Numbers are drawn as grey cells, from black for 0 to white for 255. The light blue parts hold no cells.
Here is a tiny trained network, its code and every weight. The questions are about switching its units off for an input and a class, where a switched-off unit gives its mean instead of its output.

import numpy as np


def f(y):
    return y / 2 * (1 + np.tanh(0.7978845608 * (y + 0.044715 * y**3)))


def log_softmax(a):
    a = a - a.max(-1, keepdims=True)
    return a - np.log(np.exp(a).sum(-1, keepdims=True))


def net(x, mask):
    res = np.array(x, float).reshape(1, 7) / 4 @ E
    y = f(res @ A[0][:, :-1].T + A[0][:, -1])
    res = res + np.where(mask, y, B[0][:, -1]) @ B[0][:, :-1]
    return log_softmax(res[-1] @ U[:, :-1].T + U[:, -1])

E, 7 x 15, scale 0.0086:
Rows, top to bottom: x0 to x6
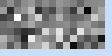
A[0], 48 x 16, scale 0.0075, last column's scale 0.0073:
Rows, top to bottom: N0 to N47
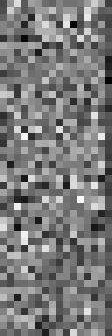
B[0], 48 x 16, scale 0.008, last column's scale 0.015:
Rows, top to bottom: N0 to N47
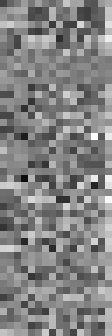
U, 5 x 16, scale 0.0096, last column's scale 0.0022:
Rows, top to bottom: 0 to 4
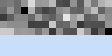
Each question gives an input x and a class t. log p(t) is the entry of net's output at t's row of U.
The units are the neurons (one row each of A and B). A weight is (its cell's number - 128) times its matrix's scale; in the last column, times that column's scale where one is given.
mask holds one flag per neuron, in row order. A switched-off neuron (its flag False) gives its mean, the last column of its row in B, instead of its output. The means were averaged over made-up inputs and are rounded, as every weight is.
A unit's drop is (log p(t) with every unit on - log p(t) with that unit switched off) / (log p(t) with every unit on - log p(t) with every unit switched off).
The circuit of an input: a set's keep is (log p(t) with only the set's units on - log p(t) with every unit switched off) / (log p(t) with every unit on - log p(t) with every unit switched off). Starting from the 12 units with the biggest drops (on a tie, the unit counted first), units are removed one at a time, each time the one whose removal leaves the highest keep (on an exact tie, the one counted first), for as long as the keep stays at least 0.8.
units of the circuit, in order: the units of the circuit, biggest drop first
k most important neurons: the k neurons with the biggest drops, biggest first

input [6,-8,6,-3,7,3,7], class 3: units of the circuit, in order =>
[N1]
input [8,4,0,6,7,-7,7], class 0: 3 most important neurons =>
[N28; N5; N25]
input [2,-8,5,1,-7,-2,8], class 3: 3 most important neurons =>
[N2; N1; N44]
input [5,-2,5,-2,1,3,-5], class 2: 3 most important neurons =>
[N18; N3; N16]
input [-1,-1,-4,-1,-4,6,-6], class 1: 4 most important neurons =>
[N25; N32; N3; N35]
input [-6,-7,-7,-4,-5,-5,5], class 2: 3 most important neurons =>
[N13; N42; N31]
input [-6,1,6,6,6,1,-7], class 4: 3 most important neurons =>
[N26; N47; N21]
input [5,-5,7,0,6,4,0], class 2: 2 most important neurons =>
[N18; N16]
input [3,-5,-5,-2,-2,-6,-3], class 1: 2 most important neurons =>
[N19; N34]
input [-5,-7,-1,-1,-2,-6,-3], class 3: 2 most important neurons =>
[N2; N25]
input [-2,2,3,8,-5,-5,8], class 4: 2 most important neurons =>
[N3; N35]
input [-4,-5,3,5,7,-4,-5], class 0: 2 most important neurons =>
[N28; N5]
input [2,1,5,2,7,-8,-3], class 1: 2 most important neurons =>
[N19; N34]
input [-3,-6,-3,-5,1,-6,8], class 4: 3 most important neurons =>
[N3; N35; N25]
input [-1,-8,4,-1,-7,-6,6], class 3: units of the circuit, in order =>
[N2]
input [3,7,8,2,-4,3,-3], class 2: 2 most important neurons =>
[N18; N16]
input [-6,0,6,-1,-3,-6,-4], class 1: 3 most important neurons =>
[N19; N34; N38]
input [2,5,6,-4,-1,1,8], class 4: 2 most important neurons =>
[N3; N35]
